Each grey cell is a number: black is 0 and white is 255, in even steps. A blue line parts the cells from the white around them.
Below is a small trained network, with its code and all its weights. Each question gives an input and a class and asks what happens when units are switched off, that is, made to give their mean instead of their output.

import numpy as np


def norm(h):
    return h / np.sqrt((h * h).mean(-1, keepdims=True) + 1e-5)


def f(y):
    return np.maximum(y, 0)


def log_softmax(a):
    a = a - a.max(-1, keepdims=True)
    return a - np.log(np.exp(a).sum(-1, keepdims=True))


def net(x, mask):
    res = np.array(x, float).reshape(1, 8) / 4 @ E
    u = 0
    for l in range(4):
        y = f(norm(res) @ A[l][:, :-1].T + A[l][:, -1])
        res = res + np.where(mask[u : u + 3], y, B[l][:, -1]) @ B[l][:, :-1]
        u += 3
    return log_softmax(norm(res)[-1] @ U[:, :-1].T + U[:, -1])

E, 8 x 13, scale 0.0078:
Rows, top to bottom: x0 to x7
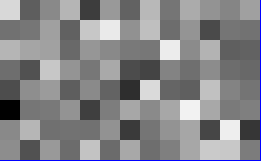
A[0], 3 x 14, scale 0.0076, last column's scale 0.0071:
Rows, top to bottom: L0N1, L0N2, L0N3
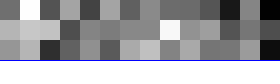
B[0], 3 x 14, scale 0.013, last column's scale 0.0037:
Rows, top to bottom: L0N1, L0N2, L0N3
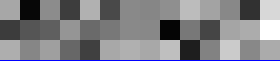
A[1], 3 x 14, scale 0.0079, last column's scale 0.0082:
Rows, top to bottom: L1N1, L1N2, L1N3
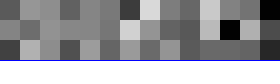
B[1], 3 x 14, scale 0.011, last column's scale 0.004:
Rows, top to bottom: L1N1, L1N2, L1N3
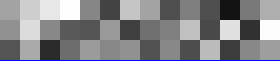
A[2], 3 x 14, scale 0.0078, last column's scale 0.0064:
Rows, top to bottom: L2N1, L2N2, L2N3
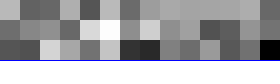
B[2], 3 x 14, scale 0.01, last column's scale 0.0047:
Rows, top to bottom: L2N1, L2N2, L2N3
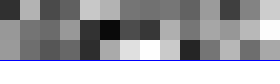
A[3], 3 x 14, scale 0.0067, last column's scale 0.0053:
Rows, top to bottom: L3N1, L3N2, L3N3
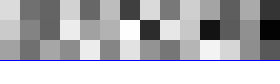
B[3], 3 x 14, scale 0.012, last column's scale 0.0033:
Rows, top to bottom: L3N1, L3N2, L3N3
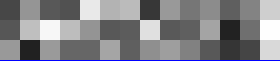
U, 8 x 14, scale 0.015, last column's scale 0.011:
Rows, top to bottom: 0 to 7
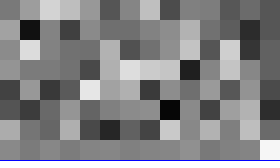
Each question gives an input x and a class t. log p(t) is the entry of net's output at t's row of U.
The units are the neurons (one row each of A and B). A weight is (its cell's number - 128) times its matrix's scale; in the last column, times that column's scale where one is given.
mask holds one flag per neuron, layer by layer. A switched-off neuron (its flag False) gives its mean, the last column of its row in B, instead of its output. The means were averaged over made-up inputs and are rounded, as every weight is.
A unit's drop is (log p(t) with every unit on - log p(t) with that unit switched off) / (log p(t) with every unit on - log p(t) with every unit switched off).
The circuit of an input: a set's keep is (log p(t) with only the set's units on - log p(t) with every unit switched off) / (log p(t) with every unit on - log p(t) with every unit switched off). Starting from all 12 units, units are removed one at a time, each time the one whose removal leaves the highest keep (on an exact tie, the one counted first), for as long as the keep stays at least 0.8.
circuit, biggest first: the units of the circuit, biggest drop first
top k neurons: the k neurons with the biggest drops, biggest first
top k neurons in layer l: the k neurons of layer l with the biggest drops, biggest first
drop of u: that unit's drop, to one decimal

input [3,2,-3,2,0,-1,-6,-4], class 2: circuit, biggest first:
L1N2
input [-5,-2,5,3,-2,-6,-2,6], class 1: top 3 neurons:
L3N3, L2N2, L2N1
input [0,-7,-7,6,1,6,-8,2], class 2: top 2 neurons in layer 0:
L0N2, L0N1
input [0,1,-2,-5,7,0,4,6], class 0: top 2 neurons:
L1N1, L0N1
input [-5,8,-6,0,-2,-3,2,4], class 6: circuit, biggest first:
L2N2, L0N2
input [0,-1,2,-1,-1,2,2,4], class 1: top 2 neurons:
L3N3, L2N2
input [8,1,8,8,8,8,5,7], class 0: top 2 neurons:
L1N1, L0N1
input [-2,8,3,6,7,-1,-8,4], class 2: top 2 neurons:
L1N2, L3N2
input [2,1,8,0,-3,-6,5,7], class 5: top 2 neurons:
L0N2, L0N1
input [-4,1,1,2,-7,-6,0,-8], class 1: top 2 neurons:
L0N1, L1N1
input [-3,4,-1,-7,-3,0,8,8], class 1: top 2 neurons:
L3N3, L1N2
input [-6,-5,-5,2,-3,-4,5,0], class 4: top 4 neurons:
L1N2, L0N2, L2N2, L1N3
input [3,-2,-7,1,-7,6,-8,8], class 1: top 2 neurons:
L3N3, L0N2
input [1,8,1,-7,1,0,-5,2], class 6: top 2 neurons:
L2N2, L2N3
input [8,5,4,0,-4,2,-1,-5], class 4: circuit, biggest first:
L3N1
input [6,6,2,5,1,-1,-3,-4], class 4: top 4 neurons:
L3N1, L2N1, L1N2, L1N3
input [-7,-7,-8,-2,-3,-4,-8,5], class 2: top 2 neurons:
L1N2, L0N2
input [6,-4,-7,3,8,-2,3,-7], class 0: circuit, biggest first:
L1N1, L0N2
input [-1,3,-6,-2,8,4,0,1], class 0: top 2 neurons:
L1N1, L0N2
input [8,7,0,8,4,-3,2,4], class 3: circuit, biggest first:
L2N3
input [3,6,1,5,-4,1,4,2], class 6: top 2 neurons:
L2N2, L1N2
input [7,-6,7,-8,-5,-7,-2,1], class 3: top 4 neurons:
L0N3, L2N2, L0N2, L1N1
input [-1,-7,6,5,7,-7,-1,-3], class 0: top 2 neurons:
L2N2, L1N1
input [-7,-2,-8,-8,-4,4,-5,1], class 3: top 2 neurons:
L0N3, L0N2
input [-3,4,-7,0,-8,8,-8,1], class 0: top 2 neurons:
L3N2, L0N2
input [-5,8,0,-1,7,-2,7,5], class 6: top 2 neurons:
L2N2, L1N2
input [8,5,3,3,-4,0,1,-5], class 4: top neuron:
L3N1
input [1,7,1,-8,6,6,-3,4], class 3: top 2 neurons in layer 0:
L0N3, L0N1
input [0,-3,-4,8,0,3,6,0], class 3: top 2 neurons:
L2N3, L1N2
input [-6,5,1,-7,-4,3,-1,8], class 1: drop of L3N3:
1.4
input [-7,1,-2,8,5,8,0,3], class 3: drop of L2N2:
0.0
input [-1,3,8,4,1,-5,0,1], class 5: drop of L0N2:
1.1
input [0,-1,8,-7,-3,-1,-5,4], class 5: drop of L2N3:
0.1
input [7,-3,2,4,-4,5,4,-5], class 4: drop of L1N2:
0.1
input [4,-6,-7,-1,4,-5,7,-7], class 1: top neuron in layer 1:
L1N2
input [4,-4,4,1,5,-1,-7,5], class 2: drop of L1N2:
1.1
